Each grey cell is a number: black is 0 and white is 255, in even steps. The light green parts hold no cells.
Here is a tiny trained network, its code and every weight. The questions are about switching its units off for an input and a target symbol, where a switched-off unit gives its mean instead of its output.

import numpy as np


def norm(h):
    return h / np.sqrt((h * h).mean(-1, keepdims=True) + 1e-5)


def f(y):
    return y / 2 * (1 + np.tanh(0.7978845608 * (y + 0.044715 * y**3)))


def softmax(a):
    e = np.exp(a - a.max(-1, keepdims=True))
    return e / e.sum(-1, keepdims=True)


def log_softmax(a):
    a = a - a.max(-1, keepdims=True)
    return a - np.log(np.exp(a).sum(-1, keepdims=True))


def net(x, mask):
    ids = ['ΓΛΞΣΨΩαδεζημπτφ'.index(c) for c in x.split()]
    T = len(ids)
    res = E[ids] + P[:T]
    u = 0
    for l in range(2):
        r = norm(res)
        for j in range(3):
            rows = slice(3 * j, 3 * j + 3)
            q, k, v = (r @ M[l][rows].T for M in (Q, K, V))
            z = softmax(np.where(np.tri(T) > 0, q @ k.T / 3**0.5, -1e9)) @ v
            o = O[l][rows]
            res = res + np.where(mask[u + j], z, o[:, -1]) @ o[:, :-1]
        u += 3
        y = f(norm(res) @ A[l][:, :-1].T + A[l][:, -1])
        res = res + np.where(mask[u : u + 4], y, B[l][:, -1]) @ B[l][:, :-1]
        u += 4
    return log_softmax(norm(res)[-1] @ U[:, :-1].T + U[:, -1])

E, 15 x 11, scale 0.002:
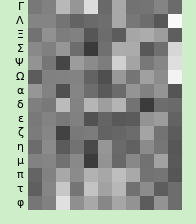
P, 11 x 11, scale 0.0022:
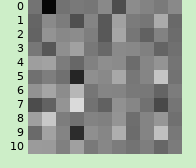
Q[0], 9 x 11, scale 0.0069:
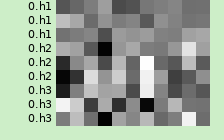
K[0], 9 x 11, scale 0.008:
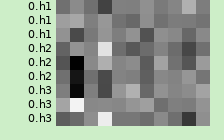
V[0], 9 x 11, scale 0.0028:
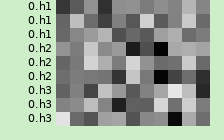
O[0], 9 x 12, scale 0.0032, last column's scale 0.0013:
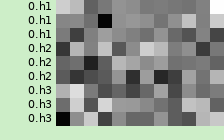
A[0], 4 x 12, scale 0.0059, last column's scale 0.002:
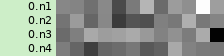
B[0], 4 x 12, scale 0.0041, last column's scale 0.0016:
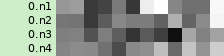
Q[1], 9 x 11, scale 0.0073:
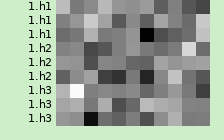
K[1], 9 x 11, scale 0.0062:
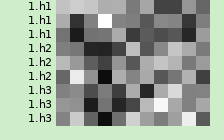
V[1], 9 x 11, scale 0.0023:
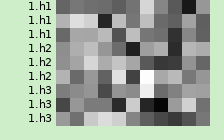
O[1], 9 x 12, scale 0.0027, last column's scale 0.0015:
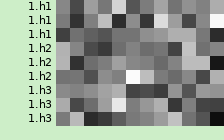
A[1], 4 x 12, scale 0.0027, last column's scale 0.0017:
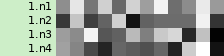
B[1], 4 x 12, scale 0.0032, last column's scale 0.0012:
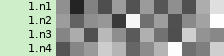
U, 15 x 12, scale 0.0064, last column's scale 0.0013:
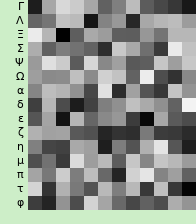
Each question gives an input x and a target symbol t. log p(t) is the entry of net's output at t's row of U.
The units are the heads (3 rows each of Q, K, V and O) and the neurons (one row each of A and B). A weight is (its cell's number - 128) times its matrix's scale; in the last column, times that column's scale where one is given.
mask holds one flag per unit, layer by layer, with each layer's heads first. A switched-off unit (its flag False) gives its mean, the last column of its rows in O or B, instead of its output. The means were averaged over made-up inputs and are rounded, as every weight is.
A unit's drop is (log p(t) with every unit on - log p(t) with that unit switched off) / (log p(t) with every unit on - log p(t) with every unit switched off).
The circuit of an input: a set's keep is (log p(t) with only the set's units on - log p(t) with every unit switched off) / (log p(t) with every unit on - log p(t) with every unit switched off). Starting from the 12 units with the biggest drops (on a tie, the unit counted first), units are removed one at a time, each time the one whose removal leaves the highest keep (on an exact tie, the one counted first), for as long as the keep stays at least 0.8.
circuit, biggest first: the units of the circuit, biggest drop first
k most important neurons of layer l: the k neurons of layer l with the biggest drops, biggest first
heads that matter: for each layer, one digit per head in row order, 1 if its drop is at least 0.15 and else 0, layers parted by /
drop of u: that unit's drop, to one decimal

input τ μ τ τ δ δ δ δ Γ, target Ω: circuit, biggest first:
[0.h3; 1.h2]
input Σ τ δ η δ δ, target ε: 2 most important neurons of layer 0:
[0.n3; 0.n1]
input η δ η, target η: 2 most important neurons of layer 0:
[0.n4; 0.n1]
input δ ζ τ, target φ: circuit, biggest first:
[0.n1; 0.h2]
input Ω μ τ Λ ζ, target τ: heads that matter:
001 / 001
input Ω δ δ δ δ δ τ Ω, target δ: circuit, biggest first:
[0.h1; 1.h2]
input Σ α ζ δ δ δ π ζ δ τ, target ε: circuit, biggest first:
[0.h3; 0.n3]
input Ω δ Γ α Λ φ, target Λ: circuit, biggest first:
[0.h2; 0.n1; 1.h3; 0.h3]
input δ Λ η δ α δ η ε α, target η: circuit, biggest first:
[0.h2; 1.n4]
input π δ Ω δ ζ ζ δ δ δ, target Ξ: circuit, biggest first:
[0.h2; 1.h3; 0.n1]
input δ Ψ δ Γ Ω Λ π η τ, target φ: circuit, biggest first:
[0.h3; 0.h2]
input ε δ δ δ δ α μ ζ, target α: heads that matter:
101 / 001
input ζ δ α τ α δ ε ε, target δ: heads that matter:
111 / 000
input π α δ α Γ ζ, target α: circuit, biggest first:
[0.h3; 1.n2; 1.h3]
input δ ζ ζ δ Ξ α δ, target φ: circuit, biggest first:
[0.h3; 0.h2]
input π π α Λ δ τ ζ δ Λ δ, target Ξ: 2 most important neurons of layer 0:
[0.n1; 0.n2]
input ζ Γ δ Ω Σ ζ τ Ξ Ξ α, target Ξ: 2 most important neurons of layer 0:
[0.n2; 0.n3]
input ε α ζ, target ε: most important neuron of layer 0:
[0.n2]
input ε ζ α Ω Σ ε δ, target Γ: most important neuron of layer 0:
[0.n2]
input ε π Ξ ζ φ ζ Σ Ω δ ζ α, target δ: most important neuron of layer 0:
[0.n4]
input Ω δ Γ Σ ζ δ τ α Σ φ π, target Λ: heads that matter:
010 / 001
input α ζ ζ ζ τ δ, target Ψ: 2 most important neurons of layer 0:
[0.n1; 0.n2]
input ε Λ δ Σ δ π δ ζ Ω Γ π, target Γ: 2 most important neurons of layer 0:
[0.n2; 0.n4]
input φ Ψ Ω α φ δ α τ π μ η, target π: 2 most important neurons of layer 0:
[0.n4; 0.n1]
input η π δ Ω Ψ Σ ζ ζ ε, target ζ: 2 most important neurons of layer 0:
[0.n2; 0.n1]
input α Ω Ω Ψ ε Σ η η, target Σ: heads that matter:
101 / 001
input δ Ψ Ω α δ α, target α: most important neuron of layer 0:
[0.n2]
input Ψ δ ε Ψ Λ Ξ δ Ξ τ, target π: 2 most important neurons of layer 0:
[0.n3; 0.n1]
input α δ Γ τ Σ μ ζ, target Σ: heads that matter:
001 / 001
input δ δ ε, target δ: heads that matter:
101 / 001
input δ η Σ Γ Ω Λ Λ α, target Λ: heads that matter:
001 / 001
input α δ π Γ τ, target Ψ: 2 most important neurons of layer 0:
[0.n2; 0.n1]
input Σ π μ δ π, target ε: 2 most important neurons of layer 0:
[0.n3; 0.n1]
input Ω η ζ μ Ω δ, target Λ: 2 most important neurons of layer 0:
[0.n1; 0.n2]
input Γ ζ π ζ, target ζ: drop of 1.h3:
0.4
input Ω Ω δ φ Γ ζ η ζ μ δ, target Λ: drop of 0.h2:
1.1
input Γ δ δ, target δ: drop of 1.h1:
0.1
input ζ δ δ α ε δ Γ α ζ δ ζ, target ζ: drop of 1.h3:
0.5
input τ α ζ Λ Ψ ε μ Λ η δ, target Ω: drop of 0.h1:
0.2
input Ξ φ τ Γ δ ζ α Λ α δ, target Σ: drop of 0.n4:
0.0
